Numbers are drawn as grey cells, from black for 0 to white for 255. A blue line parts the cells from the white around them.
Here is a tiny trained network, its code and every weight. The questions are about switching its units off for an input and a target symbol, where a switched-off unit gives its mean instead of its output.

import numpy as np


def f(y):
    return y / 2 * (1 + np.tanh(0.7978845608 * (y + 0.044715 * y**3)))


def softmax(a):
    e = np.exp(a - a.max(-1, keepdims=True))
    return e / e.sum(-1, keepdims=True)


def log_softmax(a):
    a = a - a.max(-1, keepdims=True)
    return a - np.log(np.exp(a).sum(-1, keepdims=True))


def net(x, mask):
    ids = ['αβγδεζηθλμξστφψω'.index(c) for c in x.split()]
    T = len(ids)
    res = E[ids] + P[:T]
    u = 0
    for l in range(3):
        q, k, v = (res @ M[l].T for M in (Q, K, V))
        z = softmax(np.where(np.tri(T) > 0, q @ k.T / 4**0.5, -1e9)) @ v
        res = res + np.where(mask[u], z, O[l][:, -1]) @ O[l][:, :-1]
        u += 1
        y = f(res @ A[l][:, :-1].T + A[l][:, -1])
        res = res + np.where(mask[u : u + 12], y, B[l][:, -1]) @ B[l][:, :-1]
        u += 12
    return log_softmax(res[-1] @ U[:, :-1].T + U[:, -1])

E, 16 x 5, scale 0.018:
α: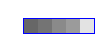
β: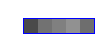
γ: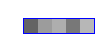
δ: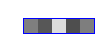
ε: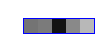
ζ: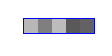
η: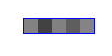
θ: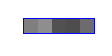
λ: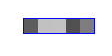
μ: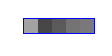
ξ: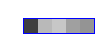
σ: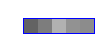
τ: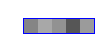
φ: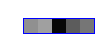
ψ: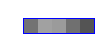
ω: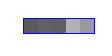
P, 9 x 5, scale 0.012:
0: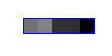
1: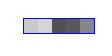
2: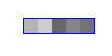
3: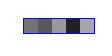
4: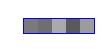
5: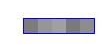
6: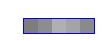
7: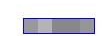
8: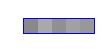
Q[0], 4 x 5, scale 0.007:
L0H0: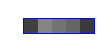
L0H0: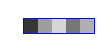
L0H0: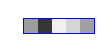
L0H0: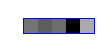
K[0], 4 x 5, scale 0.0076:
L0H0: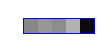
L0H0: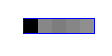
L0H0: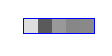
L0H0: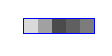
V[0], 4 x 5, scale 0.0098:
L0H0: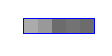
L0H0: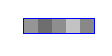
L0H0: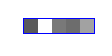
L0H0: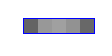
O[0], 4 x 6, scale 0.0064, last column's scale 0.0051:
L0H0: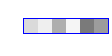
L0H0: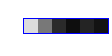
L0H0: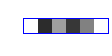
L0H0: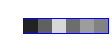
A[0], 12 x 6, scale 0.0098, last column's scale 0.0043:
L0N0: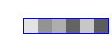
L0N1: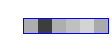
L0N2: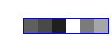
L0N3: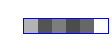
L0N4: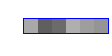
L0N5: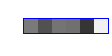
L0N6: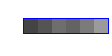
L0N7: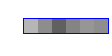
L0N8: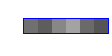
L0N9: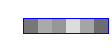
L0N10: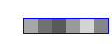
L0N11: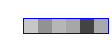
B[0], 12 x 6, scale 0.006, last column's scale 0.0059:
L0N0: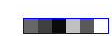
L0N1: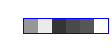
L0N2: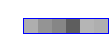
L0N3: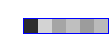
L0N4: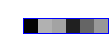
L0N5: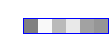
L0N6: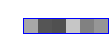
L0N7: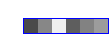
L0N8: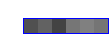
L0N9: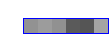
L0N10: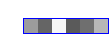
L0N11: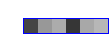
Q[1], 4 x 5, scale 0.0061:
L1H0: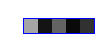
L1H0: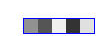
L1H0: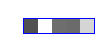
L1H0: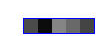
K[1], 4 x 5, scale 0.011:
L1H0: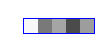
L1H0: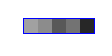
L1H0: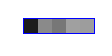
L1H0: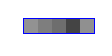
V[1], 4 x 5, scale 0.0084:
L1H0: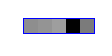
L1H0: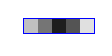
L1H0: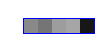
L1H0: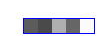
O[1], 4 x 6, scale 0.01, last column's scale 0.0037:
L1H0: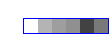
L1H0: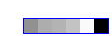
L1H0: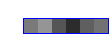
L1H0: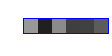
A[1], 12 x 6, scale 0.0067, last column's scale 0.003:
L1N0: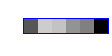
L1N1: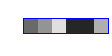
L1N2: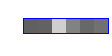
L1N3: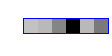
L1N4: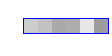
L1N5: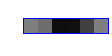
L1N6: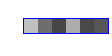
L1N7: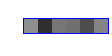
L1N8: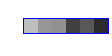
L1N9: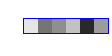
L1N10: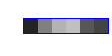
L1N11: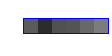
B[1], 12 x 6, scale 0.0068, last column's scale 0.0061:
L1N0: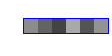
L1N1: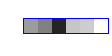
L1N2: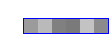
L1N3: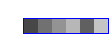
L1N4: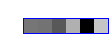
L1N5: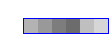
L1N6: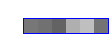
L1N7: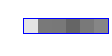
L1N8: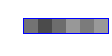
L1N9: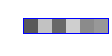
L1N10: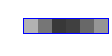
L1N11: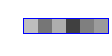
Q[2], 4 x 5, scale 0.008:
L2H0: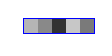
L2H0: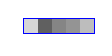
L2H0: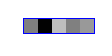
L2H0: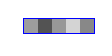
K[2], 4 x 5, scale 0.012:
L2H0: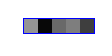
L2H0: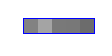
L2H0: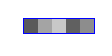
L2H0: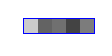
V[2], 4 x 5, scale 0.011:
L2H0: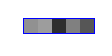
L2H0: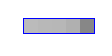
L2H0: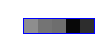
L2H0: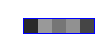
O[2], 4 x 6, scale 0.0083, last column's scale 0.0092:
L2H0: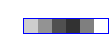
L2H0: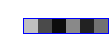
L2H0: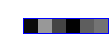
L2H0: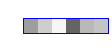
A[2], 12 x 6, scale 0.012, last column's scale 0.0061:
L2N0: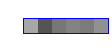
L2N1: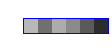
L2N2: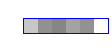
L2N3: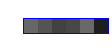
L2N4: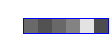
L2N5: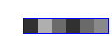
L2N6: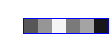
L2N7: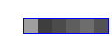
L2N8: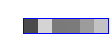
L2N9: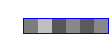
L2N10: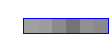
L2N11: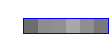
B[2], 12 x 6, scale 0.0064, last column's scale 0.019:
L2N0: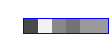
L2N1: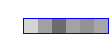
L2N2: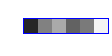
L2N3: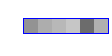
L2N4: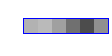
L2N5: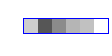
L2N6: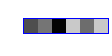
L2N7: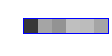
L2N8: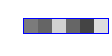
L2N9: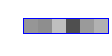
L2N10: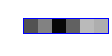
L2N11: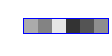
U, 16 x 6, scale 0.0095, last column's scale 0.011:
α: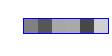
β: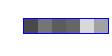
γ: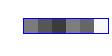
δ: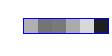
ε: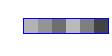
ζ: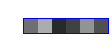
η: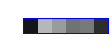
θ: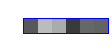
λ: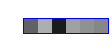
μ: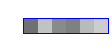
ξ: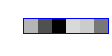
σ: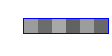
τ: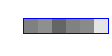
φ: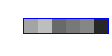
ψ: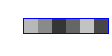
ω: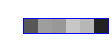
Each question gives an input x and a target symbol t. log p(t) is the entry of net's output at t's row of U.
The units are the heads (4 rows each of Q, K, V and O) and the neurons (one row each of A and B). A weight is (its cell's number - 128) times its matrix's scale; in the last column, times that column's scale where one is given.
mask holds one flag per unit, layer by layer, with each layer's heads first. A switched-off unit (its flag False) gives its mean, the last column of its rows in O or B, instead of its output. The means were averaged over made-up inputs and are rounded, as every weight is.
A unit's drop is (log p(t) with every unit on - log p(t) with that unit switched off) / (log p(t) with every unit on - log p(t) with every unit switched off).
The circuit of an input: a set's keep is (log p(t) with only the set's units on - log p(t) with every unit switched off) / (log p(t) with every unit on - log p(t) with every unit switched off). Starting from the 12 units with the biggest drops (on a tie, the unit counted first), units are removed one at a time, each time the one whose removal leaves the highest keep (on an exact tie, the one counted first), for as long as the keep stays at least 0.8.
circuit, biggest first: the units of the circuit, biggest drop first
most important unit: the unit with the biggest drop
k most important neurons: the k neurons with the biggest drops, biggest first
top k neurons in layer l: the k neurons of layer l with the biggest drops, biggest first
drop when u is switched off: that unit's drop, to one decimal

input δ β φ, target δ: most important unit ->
L2N5
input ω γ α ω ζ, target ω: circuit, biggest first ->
[L1H0; L2H0; L0N3; L2N2]
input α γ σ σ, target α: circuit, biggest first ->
[L2H0; L1H0; L2N5]
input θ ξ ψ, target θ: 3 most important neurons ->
[L2N5; L0N10; L2N6]
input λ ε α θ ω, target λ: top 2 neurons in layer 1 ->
[L1N1; L1N5]
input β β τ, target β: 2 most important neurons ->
[L2N6; L2N5]
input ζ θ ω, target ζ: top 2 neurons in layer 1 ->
[L1N1; L1N9]
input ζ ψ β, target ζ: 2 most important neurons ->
[L1N1; L0N0]
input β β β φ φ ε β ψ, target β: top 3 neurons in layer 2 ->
[L2N6; L2N5; L2N3]
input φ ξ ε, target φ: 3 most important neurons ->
[L1N4; L2N1; L0N2]
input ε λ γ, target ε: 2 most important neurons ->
[L0N2; L2N1]
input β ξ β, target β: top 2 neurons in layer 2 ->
[L2N6; L2N5]
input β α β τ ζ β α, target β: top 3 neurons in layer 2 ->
[L2N6; L2N3; L2N5]
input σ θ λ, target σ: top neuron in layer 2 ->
[L2N5]
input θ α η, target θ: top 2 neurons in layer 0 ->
[L0N0; L0N1]
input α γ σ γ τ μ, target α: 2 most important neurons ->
[L2N10; L1N1]
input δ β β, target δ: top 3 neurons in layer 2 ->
[L2N5; L2N3; L2N2]
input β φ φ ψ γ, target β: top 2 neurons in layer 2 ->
[L2N6; L2N5]
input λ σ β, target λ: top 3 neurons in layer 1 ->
[L1N1; L1N5; L1N7]
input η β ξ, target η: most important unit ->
L0H0
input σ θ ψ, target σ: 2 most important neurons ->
[L2N5; L2N8]
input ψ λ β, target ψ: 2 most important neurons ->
[L1N1; L2N5]
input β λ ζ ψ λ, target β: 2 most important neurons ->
[L2N6; L0N5]
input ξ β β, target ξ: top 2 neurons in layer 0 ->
[L0N0; L0N1]
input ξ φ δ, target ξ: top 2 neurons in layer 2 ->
[L2N5; L2N2]
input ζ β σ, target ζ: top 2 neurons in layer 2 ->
[L2N5; L2N10]
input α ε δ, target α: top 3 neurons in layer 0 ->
[L0N1; L0N7; L0N4]
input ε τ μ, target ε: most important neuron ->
[L0N2]
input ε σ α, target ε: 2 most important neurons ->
[L0N2; L2N1]
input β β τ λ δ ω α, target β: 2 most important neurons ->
[L2N6; L0N5]
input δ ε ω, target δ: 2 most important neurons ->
[L2N5; L2N3]
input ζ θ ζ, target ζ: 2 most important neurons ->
[L1N1; L0N0]
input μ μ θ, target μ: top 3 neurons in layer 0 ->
[L0N2; L0N10; L0N5]
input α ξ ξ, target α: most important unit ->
L2H0
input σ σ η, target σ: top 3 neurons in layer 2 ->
[L2N5; L2N8; L2N6]
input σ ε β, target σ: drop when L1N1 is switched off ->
-0.1
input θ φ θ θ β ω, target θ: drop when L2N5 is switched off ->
0.3
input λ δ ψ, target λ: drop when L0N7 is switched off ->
-0.1
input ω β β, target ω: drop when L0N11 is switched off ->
0.1
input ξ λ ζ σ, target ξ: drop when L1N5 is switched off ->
0.3
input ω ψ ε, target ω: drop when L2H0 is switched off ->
0.7
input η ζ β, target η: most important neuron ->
[L0N2]
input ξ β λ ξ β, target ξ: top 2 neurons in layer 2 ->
[L2N2; L2N8]
